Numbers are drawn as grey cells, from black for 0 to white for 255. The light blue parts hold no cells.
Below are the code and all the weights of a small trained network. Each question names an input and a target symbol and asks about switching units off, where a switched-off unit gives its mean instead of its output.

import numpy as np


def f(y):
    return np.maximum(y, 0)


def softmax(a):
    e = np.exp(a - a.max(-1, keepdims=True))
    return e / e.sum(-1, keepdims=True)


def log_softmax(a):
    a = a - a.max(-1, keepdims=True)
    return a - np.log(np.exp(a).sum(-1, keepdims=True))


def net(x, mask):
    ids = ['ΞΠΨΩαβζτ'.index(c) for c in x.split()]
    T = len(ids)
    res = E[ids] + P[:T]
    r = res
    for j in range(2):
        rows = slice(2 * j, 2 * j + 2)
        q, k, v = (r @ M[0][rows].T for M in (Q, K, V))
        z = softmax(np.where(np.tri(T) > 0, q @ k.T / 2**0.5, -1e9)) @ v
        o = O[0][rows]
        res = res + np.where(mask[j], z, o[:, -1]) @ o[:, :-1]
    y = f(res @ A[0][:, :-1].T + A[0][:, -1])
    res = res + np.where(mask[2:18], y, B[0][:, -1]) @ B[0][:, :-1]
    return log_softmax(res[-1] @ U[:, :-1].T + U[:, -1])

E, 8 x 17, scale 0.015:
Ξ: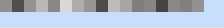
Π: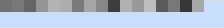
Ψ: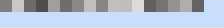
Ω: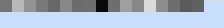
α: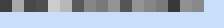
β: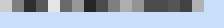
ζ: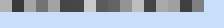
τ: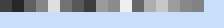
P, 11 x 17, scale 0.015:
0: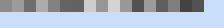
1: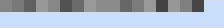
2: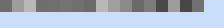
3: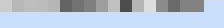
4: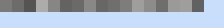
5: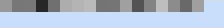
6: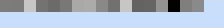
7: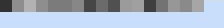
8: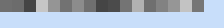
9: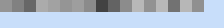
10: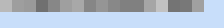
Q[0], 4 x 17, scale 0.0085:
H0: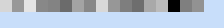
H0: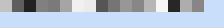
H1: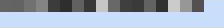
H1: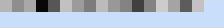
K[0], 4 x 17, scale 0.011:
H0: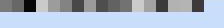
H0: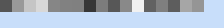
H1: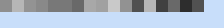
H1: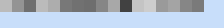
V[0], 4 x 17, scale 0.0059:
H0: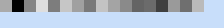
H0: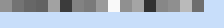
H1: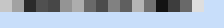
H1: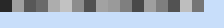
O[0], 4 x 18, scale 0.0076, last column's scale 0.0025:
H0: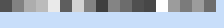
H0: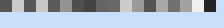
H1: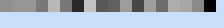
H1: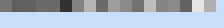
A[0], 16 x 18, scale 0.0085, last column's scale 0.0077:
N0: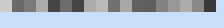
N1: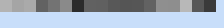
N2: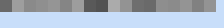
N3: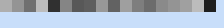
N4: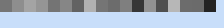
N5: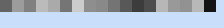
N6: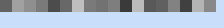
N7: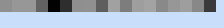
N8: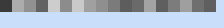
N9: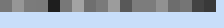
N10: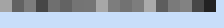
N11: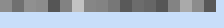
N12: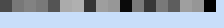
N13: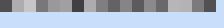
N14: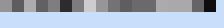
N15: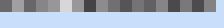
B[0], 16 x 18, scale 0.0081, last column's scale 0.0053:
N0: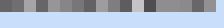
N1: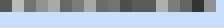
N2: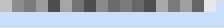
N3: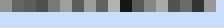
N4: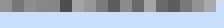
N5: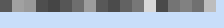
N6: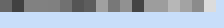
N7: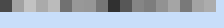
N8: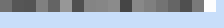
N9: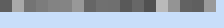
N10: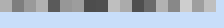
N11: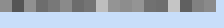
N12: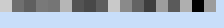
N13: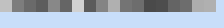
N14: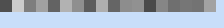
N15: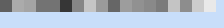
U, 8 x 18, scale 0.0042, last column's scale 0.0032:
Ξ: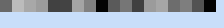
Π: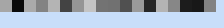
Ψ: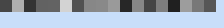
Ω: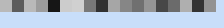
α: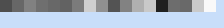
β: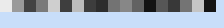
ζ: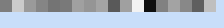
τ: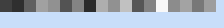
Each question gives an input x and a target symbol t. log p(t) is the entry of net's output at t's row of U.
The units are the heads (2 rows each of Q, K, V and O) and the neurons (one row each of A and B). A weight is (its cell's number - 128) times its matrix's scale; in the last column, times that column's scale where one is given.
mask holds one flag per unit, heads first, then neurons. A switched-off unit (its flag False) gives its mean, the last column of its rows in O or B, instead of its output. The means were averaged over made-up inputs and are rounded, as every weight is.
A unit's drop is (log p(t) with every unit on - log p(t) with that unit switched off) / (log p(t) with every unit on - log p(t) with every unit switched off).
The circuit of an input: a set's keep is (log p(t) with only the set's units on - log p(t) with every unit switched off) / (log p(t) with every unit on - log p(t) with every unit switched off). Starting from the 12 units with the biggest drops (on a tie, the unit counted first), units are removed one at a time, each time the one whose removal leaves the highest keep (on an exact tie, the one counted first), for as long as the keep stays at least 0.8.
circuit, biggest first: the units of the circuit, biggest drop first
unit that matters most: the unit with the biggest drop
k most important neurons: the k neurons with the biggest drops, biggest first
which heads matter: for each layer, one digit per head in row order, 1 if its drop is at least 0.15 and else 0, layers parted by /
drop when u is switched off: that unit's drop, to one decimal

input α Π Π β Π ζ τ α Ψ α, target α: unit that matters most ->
H0
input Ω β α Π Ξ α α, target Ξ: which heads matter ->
10
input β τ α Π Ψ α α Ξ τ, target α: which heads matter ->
11
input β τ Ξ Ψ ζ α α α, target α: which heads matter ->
11
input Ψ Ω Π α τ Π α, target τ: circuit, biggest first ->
(H1; N6)
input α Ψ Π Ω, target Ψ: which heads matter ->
10
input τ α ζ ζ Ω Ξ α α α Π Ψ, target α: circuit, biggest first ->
(H1; H0)
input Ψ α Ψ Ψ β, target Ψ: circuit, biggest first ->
(H0; N3)
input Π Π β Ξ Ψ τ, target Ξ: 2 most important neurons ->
(N5; N6)
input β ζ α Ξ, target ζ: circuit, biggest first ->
(H1; N15)
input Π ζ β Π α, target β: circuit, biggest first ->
(H1; N13)
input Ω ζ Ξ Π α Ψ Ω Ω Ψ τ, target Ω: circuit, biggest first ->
(H0; N10)
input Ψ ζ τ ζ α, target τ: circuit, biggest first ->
(H1; N6; H0)
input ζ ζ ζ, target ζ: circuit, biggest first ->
(H1; H0)
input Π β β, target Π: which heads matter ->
10
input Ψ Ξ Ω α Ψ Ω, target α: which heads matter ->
11
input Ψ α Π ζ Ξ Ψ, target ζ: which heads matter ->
01
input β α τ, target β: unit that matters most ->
H1
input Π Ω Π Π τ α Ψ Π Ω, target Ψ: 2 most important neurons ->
(N3; N15)
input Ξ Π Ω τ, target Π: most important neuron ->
(N6)
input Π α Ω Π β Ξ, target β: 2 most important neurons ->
(N13; N4)
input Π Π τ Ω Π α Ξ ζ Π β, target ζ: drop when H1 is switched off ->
0.8
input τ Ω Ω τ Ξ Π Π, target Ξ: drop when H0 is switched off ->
1.3
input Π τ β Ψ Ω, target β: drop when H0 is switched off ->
0.2
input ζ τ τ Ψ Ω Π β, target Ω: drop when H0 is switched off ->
1.1
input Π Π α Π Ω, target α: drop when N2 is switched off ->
0.1
